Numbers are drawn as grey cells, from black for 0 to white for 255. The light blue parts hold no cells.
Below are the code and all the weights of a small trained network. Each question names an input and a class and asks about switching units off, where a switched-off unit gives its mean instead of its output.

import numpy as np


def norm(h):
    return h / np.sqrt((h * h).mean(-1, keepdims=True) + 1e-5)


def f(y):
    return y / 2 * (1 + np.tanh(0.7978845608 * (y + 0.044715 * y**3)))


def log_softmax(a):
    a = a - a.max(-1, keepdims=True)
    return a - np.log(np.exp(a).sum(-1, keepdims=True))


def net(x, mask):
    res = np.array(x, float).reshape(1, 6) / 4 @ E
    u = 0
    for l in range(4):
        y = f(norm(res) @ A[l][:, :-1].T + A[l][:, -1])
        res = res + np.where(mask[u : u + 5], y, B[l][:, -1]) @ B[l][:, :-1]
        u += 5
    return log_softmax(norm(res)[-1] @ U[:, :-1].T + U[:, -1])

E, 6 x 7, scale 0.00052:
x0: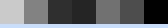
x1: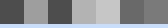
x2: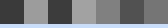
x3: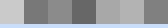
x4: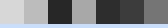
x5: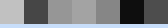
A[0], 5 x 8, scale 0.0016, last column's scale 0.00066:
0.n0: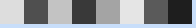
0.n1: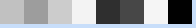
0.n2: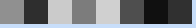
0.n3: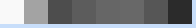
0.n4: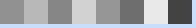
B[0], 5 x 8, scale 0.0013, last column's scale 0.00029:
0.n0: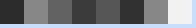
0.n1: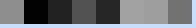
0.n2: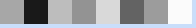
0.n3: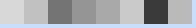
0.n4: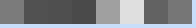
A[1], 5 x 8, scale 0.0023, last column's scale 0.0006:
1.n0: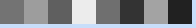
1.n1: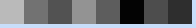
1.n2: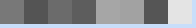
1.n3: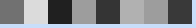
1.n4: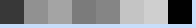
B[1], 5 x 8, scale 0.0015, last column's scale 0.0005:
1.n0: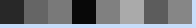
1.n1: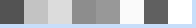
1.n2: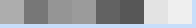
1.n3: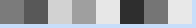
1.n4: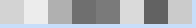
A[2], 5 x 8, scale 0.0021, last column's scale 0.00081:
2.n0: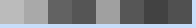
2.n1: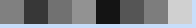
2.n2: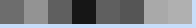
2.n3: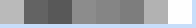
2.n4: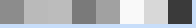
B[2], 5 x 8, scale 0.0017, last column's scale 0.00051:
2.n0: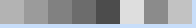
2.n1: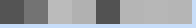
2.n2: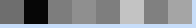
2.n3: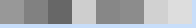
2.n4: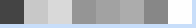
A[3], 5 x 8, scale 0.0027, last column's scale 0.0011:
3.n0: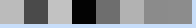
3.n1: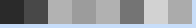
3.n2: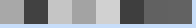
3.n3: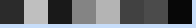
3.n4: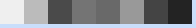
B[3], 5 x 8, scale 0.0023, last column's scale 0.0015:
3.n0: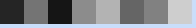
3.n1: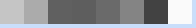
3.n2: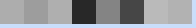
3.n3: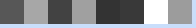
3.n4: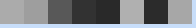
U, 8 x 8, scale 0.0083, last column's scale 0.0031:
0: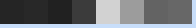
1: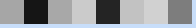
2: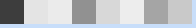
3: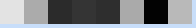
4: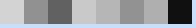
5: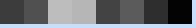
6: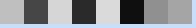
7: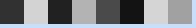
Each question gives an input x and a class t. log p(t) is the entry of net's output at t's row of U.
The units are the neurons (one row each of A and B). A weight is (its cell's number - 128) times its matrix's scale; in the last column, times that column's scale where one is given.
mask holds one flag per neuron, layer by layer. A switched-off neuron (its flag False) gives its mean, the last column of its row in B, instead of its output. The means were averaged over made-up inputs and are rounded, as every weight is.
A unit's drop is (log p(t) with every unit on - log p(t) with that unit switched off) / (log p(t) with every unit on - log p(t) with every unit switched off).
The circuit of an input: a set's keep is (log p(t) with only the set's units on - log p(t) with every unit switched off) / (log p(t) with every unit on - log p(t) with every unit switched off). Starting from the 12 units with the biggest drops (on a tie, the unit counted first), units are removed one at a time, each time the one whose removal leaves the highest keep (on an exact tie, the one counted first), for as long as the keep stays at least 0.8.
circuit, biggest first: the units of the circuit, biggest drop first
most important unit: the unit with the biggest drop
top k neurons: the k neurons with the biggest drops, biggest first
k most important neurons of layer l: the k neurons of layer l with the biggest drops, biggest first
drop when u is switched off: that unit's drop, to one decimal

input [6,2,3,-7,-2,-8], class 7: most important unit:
3.n3
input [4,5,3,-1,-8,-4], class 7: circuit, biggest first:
[3.n3 1.n1]
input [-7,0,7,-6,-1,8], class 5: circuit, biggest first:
[3.n0 1.n0]
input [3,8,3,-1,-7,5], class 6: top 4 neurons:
[0.n2 3.n2 3.n0 0.n0]
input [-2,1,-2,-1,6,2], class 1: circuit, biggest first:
[0.n1 2.n1]
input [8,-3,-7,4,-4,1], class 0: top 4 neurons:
[3.n0 0.n0 3.n1 1.n4]
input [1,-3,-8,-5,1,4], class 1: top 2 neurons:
[1.n3 2.n1]
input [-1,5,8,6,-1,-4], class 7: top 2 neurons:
[3.n3 1.n1]
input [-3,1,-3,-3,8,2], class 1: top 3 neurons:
[0.n1 2.n1 1.n4]
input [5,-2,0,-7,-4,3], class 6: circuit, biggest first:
[0.n2 3.n2]
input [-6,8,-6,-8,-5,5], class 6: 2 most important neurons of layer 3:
[3.n1 3.n2]
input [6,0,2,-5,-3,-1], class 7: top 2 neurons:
[3.n3 1.n4]
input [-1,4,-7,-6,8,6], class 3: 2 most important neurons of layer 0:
[0.n3 0.n0]
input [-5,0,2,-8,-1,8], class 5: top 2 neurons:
[1.n0 1.n3]
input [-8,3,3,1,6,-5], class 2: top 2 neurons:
[1.n4 2.n4]
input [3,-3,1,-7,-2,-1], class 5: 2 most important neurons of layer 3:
[3.n0 3.n2]
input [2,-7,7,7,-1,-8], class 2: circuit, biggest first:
[2.n4]
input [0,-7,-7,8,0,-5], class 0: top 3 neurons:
[3.n0 0.n0 1.n1]
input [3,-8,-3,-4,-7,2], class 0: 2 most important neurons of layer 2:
[2.n2 2.n4]
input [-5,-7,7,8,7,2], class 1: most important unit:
0.n1
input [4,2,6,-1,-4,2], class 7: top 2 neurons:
[3.n3 1.n3]
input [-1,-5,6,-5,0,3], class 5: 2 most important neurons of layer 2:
[2.n1 2.n0]
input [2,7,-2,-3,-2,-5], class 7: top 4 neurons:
[3.n3 1.n1 2.n1 0.n2]
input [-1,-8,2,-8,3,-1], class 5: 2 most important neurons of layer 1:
[1.n3 1.n2]
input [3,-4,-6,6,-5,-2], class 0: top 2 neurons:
[3.n0 0.n0]
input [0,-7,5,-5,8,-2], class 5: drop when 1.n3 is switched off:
0.4
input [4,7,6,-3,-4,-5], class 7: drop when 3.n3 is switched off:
0.9
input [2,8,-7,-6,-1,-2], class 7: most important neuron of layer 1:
[1.n1]
